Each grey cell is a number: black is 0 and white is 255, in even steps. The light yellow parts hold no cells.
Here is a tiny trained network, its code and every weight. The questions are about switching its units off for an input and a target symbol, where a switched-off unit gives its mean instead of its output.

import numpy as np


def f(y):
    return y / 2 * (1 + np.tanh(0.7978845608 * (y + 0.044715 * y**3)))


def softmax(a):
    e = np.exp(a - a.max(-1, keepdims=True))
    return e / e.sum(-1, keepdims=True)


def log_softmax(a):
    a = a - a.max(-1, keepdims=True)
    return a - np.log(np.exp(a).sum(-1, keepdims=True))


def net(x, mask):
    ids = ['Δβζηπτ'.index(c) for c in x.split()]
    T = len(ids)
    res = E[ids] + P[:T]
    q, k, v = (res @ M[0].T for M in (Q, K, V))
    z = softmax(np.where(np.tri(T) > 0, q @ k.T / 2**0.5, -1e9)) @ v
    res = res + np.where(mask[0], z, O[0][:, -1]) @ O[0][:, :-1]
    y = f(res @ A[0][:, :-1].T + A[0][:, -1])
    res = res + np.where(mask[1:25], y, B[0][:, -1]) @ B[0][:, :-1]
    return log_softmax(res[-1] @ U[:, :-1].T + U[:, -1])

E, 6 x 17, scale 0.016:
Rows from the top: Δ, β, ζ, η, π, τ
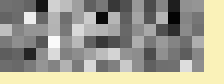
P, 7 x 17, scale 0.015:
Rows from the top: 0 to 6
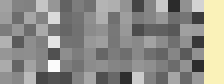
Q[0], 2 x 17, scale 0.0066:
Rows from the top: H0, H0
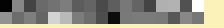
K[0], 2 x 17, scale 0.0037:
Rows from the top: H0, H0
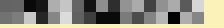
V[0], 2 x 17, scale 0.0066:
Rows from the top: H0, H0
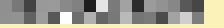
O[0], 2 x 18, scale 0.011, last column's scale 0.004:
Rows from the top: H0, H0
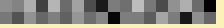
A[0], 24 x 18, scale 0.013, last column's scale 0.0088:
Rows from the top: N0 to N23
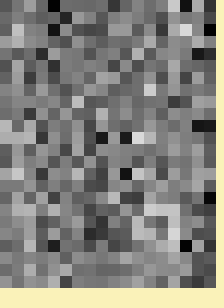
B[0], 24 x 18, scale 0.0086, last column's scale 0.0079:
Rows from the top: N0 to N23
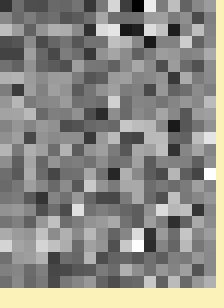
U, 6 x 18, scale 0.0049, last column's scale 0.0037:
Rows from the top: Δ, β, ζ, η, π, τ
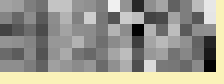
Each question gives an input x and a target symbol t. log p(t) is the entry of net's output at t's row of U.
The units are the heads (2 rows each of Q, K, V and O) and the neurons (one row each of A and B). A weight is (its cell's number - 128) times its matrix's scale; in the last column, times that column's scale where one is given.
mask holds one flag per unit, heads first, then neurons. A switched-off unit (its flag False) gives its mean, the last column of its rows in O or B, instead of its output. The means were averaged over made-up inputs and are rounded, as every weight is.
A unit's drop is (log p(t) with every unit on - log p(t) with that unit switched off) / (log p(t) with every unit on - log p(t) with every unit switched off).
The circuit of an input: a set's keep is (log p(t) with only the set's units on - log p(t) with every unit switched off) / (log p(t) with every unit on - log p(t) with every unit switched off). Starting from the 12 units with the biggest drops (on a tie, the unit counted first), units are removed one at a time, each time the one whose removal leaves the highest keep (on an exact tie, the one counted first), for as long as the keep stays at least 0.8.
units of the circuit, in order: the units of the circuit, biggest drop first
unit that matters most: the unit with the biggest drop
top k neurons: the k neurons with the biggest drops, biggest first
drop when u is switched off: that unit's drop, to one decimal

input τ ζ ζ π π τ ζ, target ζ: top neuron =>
[N11]
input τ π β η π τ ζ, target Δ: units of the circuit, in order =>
[H0, N6]
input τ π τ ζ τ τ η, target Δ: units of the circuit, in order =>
[N6, H0]
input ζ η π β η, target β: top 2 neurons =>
[N14, N0]
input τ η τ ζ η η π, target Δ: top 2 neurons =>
[N6, N14]
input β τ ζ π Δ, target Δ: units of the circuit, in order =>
[H0, N14, N8]
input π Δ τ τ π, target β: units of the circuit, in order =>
[H0, N14]
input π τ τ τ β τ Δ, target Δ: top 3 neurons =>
[N14, N6, N9]
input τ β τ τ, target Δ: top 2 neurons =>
[N14, N9]
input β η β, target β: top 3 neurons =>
[N16, N11, N13]
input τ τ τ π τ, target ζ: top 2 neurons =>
[N0, N5]
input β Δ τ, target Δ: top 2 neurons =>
[N2, N14]
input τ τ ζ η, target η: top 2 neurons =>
[N17, N11]
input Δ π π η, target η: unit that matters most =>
N11
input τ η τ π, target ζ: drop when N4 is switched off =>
0.2
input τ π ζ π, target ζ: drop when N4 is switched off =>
0.3
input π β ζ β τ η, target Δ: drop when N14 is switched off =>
0.3
